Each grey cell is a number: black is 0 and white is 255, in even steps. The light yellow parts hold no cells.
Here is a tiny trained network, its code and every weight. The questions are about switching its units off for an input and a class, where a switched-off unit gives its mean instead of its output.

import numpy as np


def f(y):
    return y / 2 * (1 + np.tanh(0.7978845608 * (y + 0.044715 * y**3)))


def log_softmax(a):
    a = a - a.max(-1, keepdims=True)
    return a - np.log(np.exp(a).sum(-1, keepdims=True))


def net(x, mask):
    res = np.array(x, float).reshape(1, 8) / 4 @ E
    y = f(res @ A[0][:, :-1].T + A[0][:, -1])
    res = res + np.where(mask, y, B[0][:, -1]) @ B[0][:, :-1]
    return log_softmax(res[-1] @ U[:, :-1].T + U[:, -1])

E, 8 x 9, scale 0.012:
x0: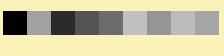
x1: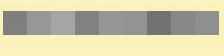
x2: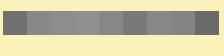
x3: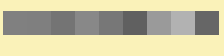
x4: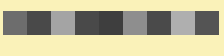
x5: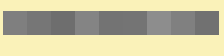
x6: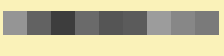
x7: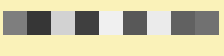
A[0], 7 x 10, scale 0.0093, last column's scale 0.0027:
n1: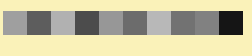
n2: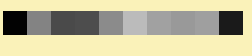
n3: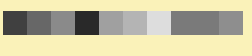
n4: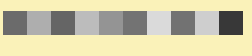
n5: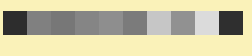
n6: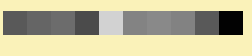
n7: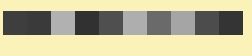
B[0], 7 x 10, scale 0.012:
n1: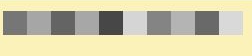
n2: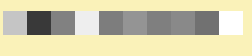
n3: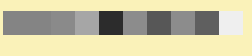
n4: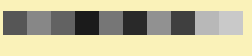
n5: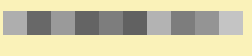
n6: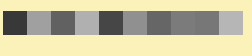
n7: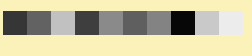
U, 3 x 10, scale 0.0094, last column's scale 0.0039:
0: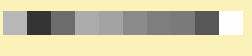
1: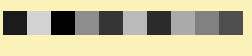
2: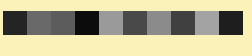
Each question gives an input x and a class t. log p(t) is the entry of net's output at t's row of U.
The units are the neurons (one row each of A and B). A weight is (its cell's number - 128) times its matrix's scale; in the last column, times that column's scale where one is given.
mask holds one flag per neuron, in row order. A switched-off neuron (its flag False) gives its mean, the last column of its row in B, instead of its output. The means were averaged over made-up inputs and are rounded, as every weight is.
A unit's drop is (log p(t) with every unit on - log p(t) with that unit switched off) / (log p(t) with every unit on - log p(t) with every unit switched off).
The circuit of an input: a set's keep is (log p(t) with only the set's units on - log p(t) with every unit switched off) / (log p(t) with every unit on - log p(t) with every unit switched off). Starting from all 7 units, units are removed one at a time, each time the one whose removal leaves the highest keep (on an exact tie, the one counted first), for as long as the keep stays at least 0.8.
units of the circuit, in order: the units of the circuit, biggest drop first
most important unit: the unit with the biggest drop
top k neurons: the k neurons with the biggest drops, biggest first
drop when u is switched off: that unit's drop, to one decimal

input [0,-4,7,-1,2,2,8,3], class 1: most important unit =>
n2
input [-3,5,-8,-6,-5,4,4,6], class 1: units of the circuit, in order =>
[n1; n7; n2]
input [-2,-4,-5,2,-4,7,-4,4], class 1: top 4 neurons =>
[n7; n1; n2; n5]
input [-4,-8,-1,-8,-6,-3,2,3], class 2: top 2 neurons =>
[n2; n4]
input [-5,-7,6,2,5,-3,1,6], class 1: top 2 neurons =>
[n1; n2]
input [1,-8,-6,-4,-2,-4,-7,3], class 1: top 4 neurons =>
[n7; n2; n3; n6]
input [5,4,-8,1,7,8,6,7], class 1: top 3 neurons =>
[n3; n6; n1]
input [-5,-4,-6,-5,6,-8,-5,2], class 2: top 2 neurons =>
[n2; n7]
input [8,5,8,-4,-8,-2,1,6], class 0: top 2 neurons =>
[n2; n5]
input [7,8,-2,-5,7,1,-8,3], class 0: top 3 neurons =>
[n2; n3; n4]
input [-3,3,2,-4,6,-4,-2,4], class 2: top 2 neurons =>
[n7; n2]
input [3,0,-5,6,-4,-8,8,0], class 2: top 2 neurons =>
[n4; n1]
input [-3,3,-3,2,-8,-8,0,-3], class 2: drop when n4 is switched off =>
0.2
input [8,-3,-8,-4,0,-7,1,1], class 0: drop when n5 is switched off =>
0.0
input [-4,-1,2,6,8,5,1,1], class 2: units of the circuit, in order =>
[n7]
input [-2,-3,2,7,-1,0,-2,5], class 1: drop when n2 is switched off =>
0.1
